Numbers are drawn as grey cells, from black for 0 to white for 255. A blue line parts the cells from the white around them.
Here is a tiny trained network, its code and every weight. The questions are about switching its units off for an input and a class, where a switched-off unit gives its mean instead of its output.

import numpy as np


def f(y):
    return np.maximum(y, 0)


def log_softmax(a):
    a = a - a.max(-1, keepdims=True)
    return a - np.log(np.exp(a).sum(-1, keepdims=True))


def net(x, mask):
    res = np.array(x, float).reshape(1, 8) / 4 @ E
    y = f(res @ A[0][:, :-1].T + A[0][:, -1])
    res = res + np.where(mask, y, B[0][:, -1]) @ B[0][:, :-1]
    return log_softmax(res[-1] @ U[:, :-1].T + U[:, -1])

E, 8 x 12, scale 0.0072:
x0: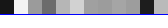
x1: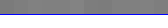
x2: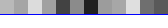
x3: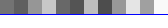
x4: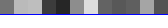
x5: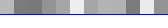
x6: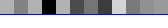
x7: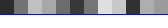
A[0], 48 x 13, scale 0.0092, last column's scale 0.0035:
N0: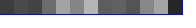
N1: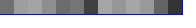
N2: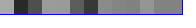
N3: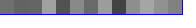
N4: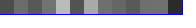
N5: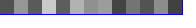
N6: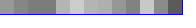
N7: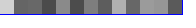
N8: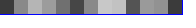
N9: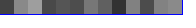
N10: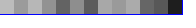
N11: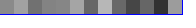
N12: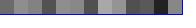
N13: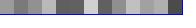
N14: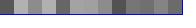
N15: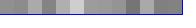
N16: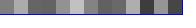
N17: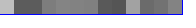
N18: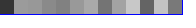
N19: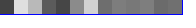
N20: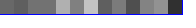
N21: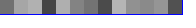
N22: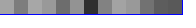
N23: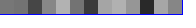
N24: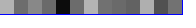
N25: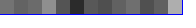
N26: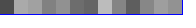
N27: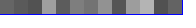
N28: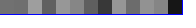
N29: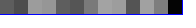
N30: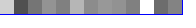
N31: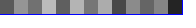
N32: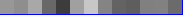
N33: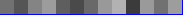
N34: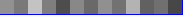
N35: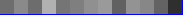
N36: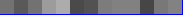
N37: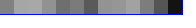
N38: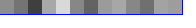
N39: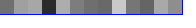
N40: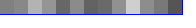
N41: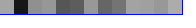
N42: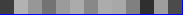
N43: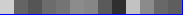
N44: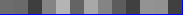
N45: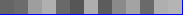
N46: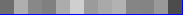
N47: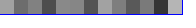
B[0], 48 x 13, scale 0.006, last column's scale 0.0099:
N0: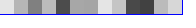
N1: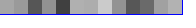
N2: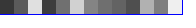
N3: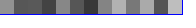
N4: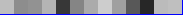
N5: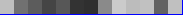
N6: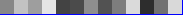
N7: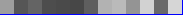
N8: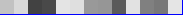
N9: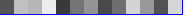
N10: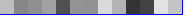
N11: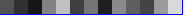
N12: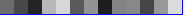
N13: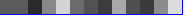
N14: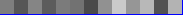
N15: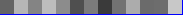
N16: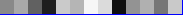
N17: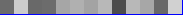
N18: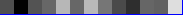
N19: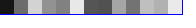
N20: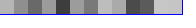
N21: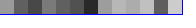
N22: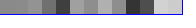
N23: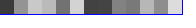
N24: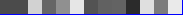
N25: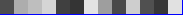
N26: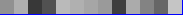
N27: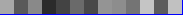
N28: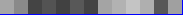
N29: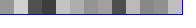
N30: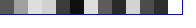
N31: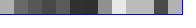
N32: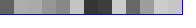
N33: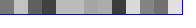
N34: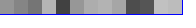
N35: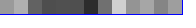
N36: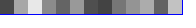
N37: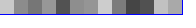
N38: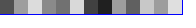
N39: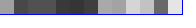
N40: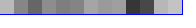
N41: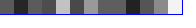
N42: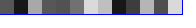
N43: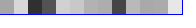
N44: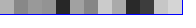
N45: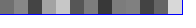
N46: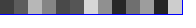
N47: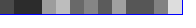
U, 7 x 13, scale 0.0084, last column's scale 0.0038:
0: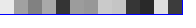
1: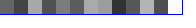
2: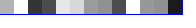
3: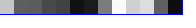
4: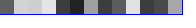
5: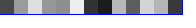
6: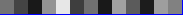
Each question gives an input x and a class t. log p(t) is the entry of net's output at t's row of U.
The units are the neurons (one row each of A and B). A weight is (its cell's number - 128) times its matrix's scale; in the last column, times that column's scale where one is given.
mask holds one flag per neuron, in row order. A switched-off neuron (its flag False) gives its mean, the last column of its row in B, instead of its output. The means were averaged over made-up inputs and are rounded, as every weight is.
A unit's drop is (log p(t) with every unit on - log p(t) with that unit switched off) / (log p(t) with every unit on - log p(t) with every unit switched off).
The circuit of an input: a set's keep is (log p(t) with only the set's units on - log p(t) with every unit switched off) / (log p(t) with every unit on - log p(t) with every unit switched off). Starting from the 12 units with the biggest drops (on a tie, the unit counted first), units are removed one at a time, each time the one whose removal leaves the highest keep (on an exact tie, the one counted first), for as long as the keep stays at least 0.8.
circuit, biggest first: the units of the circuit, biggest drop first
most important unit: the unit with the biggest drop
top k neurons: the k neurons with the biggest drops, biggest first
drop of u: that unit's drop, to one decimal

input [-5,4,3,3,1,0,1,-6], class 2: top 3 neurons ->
N43; N17; N42
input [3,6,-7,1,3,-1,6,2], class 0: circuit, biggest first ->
N0
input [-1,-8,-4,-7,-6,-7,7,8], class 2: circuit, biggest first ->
N33; N8
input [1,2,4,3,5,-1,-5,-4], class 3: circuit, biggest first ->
N31; N5
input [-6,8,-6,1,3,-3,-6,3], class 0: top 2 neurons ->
N0; N44
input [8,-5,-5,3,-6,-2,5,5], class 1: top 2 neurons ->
N42; N18
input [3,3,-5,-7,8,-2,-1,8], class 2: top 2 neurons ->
N8; N26
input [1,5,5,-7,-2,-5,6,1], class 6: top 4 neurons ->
N12; N47; N11; N5
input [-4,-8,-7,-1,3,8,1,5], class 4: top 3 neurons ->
N30; N6; N15
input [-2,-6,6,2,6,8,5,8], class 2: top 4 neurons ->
N8; N29; N33; N25
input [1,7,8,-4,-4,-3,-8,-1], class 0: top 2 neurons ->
N10; N22
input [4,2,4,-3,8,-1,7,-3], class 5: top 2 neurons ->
N19; N32
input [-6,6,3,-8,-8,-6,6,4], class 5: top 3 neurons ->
N2; N36; N23
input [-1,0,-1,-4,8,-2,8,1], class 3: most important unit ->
N39
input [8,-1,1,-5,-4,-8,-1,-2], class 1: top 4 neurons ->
N42; N16; N30; N6
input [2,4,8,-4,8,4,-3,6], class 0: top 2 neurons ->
N10; N37
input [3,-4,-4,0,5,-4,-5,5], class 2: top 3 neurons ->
N8; N26; N38
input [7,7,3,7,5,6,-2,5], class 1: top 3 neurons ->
N18; N46; N42
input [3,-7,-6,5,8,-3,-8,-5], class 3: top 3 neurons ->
N5; N31; N14
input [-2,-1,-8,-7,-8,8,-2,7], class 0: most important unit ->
N44
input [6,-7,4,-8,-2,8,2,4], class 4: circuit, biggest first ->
N6; N15
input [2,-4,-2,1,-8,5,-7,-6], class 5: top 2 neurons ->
N38; N23
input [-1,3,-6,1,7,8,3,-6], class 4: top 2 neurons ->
N30; N6
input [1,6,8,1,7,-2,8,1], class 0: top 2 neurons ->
N10; N34
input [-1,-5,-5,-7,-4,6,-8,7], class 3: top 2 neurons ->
N5; N31
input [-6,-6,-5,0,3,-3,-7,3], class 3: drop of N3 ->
0.2
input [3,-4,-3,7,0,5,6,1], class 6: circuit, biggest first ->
N13
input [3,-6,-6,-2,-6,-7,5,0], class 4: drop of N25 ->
0.4
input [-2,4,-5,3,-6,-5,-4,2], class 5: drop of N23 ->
0.3
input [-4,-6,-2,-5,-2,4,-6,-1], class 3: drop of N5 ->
0.1
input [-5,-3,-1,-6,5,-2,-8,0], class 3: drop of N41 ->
0.0
